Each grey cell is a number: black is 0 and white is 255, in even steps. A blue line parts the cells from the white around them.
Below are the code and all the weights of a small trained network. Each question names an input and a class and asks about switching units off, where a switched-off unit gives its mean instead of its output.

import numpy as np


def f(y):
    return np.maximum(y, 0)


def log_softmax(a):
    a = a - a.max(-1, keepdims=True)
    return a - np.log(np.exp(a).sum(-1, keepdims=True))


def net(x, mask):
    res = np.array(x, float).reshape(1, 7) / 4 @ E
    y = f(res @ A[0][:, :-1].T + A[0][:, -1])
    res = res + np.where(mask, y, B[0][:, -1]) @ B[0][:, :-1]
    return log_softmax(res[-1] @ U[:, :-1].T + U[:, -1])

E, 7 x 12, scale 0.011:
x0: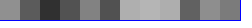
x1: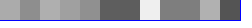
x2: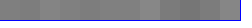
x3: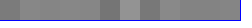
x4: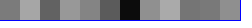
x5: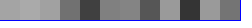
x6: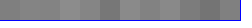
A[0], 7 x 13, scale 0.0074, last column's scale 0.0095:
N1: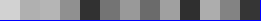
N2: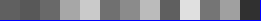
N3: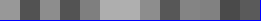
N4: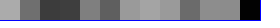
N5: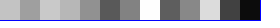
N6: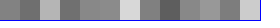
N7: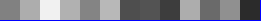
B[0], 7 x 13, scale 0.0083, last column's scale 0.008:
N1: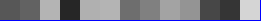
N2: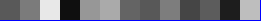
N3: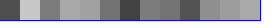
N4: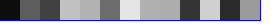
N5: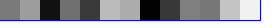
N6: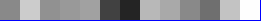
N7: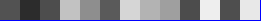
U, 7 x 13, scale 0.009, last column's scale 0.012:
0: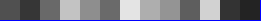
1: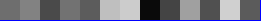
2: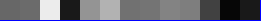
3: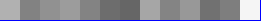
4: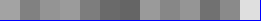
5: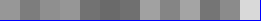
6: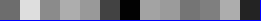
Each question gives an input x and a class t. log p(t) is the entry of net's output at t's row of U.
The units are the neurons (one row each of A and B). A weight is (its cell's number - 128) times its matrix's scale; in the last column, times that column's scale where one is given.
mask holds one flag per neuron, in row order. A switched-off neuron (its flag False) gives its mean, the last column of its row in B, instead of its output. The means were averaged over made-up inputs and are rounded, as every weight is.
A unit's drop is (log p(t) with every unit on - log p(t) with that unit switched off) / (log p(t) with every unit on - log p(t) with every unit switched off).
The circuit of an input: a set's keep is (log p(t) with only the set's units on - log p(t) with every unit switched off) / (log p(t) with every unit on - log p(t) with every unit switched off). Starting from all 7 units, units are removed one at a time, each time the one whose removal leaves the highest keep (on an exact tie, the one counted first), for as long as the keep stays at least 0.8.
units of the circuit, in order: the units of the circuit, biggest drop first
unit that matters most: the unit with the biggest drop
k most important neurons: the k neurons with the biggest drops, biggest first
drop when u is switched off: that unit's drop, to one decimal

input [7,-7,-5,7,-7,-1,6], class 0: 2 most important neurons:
(N4 N5)
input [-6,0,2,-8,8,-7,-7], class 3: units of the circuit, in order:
(N6)
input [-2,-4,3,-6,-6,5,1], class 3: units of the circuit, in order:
(N5 N6)
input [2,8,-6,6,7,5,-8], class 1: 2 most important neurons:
(N5 N6)
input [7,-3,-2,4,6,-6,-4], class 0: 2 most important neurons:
(N4 N6)
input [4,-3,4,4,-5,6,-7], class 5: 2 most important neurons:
(N6 N2)
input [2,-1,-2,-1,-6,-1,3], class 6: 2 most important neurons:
(N6 N3)
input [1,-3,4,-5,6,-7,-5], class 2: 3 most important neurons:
(N2 N6 N5)
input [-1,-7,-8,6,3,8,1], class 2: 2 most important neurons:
(N5 N1)
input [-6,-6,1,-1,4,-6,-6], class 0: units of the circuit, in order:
(N7 N5)
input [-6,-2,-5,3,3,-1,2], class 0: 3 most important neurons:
(N7 N6 N5)
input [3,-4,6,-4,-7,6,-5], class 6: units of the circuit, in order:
(N6 N3)
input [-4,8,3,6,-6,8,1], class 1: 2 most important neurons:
(N5 N2)
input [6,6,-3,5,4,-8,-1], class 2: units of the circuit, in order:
(N2)
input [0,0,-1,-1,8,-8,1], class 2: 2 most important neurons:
(N2 N6)
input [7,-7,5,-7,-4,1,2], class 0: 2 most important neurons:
(N4 N5)
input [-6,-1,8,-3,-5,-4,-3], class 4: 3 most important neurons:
(N6 N4 N3)
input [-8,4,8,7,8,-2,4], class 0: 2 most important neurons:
(N7 N6)
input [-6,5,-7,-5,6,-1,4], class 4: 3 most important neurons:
(N4 N6 N5)
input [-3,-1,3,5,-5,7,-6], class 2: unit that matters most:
N1
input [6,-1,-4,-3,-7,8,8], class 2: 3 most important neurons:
(N1 N7 N5)
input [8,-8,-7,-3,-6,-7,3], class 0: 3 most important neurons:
(N4 N5 N1)
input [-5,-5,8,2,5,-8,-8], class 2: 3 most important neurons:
(N2 N5 N6)
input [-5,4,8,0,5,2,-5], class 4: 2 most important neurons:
(N6 N4)
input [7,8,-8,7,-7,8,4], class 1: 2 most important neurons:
(N5 N7)
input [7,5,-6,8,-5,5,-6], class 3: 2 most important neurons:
(N7 N6)
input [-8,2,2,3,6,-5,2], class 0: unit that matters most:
N7
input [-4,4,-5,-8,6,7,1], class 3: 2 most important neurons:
(N2 N7)
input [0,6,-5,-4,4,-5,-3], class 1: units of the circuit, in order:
(N5 N6)
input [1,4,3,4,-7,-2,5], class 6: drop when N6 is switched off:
0.5
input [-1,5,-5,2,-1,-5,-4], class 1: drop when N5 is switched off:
0.9
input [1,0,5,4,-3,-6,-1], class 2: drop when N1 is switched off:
-0.2
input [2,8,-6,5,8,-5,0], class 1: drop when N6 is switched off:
0.1
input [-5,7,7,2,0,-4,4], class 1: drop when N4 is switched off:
0.0
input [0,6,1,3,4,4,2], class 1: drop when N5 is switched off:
0.7
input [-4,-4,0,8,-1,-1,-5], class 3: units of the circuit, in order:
(N5)
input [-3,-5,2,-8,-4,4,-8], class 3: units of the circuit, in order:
(N5 N6)
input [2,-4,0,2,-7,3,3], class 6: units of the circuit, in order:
(N6 N3)
